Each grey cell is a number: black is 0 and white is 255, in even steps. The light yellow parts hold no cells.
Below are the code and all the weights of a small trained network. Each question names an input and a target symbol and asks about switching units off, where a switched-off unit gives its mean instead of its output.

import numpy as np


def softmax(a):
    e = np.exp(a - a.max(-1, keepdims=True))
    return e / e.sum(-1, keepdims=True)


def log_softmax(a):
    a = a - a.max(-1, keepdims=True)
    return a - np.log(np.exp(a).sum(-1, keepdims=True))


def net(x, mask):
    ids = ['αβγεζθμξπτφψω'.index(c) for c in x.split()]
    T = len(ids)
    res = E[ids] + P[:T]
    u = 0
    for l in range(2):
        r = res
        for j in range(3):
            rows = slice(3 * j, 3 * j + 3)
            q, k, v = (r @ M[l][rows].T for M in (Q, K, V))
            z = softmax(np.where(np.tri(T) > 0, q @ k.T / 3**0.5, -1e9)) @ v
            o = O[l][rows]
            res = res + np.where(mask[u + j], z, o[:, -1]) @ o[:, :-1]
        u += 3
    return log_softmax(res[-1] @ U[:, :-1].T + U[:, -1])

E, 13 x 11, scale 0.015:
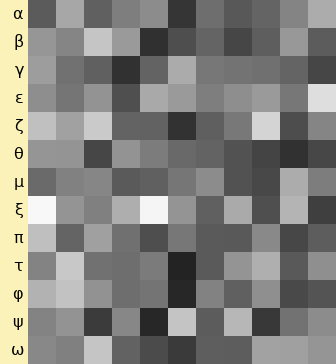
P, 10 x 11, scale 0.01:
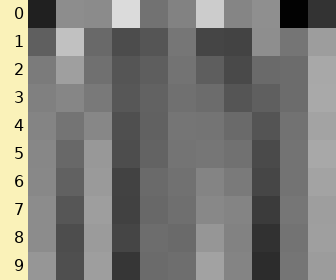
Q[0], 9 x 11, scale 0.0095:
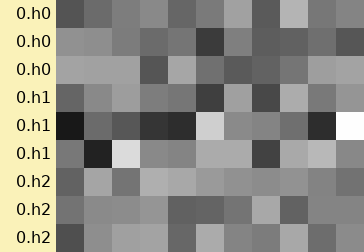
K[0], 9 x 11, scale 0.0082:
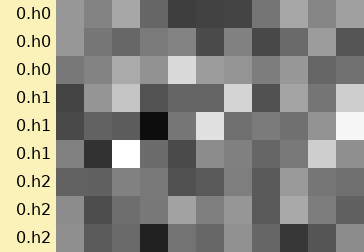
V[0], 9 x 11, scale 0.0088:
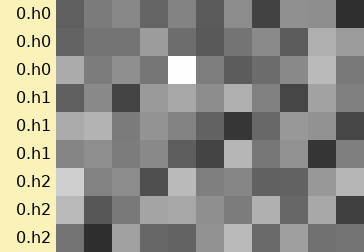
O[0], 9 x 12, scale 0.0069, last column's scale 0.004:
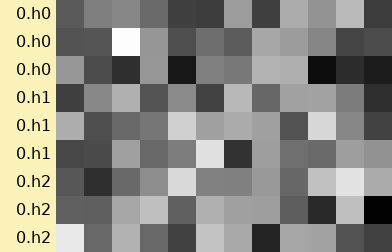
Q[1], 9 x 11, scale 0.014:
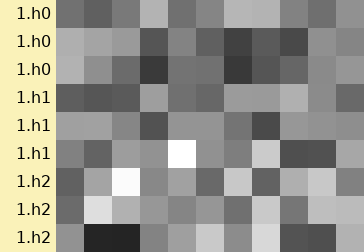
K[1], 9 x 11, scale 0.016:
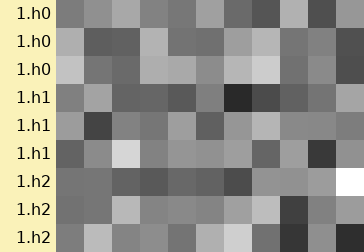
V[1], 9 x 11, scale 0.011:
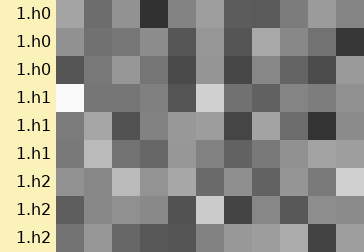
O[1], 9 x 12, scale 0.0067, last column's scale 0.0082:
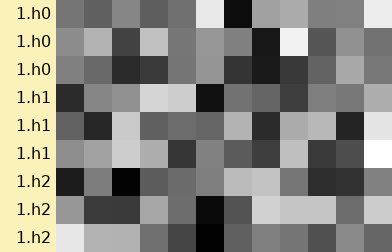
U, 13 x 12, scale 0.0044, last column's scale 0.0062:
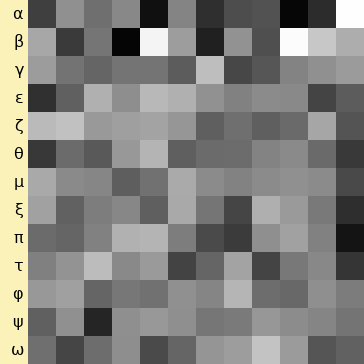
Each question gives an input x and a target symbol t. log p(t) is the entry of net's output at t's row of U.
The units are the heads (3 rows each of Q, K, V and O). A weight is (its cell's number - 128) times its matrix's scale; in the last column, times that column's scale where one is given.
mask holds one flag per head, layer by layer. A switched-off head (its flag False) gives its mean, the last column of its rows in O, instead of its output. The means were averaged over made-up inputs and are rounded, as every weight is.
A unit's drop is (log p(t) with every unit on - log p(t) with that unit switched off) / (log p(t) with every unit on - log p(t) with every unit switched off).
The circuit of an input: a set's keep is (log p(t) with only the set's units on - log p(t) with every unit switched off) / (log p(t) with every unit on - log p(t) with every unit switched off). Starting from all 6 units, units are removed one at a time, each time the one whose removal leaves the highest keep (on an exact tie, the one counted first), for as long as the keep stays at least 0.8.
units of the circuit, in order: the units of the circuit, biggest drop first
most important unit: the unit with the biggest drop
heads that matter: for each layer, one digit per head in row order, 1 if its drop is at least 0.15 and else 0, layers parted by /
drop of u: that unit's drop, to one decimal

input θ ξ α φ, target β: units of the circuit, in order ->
[0.h1; 1.h1]
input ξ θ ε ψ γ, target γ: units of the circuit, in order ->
[1.h0; 0.h2; 1.h1]
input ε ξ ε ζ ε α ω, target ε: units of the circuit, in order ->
[0.h1; 1.h2; 1.h0; 0.h2]
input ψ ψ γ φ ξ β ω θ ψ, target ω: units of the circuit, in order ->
[0.h0; 1.h0; 0.h1; 1.h2]
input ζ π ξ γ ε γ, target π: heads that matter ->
110 / 111
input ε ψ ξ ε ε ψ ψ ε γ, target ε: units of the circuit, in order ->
[0.h1; 1.h2; 1.h0]
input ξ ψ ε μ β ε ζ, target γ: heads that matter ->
101 / 110
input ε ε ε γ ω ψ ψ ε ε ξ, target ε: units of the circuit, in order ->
[0.h1; 1.h2; 1.h0; 0.h0]
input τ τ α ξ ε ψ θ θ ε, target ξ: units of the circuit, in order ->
[0.h0; 1.h0; 1.h1]
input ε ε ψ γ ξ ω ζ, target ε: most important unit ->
0.h1
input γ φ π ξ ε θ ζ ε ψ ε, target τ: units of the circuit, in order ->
[0.h2; 0.h1; 1.h0; 1.h2]
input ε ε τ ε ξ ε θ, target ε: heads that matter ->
010 / 101
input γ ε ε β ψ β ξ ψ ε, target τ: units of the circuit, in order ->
[0.h2; 1.h0; 0.h1; 1.h2]
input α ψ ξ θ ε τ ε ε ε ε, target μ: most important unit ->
0.h0
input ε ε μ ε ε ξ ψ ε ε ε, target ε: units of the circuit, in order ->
[0.h1; 1.h2; 1.h0]
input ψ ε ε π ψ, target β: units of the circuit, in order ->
[0.h0; 1.h0]
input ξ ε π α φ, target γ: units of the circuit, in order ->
[1.h0; 0.h2; 1.h1]
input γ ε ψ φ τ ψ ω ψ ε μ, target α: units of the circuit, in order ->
[1.h2; 0.h1]
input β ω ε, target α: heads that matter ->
011 / 011
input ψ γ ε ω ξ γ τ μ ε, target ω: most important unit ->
0.h2
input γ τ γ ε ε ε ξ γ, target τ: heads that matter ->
011 / 111
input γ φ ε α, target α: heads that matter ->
000 / 011
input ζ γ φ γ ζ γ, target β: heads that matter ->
010 / 100
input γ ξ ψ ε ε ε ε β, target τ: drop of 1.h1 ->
0.2
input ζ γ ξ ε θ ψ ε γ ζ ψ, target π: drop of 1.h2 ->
0.4
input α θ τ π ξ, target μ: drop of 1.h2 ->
0.2
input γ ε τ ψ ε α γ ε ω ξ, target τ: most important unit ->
0.h2
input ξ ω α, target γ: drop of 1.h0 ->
0.8
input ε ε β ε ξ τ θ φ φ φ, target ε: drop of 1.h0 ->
0.3
